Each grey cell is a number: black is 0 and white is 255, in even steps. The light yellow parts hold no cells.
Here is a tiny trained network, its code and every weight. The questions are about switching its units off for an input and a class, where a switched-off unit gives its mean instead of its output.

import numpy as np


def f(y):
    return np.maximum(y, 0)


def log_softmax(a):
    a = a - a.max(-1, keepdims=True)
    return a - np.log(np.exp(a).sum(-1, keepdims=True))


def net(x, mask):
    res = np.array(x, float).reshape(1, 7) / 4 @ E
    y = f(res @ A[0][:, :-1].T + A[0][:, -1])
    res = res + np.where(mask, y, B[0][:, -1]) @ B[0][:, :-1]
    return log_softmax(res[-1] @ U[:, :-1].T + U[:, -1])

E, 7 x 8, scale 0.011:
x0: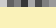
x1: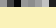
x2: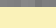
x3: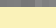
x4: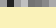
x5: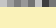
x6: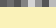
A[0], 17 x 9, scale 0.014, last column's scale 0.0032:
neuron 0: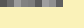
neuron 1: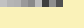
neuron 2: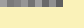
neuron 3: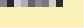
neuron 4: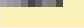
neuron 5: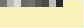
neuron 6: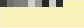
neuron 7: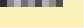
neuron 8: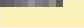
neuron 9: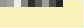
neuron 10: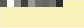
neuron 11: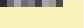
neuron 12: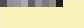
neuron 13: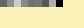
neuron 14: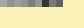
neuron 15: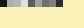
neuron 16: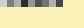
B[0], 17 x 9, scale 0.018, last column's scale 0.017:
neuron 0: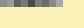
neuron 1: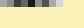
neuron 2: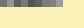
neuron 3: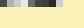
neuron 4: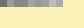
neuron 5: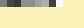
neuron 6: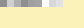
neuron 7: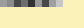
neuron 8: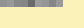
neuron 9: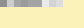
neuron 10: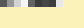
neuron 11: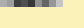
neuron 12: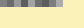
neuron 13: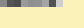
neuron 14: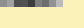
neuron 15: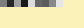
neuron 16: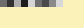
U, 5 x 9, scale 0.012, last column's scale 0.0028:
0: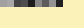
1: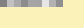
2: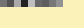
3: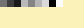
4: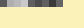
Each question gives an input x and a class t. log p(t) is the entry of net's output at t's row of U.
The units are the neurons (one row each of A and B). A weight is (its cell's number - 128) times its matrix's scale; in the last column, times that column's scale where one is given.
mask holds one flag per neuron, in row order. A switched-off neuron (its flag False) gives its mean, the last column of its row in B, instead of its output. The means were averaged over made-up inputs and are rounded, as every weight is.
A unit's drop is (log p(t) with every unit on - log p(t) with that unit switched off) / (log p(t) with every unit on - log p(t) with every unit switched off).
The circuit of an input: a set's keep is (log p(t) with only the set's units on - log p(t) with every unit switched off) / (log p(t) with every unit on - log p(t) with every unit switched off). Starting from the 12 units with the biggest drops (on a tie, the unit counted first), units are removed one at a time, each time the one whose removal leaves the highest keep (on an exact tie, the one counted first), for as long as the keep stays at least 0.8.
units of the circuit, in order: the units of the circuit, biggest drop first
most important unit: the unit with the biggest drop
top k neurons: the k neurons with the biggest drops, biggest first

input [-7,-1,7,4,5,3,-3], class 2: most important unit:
neuron 15
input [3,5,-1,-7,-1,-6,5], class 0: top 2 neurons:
[neuron 5; neuron 9]
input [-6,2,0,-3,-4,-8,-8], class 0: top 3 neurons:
[neuron 7; neuron 6; neuron 11]
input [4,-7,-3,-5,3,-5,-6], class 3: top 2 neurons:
[neuron 5; neuron 13]
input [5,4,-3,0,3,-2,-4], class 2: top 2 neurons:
[neuron 6; neuron 5]
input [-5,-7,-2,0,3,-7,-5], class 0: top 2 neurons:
[neuron 11; neuron 7]
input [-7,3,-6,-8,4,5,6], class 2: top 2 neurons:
[neuron 15; neuron 9]
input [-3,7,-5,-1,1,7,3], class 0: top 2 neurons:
[neuron 5; neuron 13]
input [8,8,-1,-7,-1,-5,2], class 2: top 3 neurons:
[neuron 5; neuron 13; neuron 6]
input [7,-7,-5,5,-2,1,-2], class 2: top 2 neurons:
[neuron 16; neuron 4]
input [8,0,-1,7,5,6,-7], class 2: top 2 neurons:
[neuron 16; neuron 6]
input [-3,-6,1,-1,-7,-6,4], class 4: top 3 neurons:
[neuron 10; neuron 1; neuron 14]
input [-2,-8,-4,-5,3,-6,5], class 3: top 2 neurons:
[neuron 5; neuron 13]
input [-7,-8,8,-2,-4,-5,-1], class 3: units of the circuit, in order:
[neuron 5]
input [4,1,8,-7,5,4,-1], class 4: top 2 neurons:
[neuron 15; neuron 3]
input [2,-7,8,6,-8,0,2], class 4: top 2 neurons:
[neuron 10; neuron 16]
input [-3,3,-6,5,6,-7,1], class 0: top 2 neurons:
[neuron 10; neuron 11]
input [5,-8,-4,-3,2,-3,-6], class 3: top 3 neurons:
[neuron 5; neuron 13; neuron 6]
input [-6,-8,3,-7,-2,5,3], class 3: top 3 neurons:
[neuron 5; neuron 13; neuron 16]
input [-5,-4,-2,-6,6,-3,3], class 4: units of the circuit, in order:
[neuron 3]
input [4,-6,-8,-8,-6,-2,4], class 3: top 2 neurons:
[neuron 5; neuron 3]
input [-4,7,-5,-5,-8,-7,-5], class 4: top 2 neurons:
[neuron 5; neuron 1]
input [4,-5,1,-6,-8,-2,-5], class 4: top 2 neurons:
[neuron 10; neuron 6]
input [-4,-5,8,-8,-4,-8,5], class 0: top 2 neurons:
[neuron 7; neuron 11]
